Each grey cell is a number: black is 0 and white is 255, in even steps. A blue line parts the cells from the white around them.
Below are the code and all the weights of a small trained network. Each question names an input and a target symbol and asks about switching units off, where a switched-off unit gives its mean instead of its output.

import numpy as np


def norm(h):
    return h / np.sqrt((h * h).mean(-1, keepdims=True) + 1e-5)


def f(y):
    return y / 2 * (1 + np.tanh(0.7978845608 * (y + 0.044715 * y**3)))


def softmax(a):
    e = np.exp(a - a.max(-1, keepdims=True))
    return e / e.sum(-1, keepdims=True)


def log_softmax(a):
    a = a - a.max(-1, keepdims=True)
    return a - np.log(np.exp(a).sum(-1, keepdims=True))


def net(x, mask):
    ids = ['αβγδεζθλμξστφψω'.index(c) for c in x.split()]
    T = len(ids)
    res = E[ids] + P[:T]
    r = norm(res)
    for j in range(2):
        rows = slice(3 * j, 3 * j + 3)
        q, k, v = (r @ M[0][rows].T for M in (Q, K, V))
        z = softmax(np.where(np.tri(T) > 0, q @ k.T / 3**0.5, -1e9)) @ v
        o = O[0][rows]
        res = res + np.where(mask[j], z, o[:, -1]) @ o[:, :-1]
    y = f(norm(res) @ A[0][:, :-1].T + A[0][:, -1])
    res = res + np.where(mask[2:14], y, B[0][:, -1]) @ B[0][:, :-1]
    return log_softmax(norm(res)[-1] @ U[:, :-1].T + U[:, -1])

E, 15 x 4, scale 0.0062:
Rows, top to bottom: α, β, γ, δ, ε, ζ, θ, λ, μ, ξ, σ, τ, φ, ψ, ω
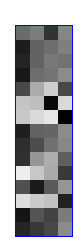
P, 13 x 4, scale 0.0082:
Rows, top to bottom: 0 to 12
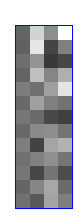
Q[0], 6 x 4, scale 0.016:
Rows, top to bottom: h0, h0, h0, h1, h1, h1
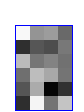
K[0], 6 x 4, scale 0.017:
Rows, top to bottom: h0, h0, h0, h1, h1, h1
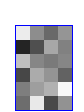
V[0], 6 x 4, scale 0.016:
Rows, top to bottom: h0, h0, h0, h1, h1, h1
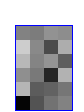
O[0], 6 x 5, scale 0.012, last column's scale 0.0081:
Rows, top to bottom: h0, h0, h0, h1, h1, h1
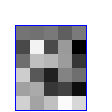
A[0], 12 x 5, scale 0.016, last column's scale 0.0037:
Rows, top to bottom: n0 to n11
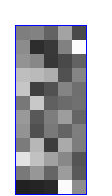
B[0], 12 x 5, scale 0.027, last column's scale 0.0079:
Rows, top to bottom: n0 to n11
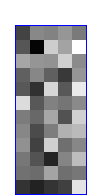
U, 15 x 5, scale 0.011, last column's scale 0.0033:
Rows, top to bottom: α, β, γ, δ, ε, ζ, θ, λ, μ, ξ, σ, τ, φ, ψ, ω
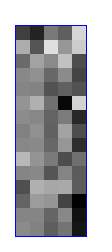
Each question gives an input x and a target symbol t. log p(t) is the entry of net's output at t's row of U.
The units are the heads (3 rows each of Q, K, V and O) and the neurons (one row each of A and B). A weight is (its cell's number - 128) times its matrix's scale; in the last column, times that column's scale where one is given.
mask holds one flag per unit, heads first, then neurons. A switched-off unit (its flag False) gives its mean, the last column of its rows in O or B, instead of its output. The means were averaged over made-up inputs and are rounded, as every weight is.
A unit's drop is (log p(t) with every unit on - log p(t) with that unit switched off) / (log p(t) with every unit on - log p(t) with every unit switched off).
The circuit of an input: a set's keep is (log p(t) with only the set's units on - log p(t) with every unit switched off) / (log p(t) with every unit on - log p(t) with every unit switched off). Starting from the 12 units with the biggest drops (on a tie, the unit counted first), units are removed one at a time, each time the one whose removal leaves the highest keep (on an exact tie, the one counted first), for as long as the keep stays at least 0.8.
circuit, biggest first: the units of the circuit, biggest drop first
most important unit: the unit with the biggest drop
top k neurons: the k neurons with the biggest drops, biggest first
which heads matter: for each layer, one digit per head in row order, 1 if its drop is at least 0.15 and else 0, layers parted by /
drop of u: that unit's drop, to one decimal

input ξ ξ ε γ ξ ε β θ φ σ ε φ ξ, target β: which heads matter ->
01
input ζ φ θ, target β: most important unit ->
h1
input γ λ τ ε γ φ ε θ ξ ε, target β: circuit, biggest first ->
(n11 h1 n1)
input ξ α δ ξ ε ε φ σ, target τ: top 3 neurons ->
(n11 n1 n4)
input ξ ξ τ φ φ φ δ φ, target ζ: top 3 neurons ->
(n1 n3 n11)
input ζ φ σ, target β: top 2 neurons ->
(n2 n11)
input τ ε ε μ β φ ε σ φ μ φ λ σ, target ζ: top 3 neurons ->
(n1 n3 n4)
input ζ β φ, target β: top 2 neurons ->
(n2 n11)
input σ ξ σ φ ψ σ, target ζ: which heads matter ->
11
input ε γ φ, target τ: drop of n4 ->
0.2
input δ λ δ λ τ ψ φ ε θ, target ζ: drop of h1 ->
0.6
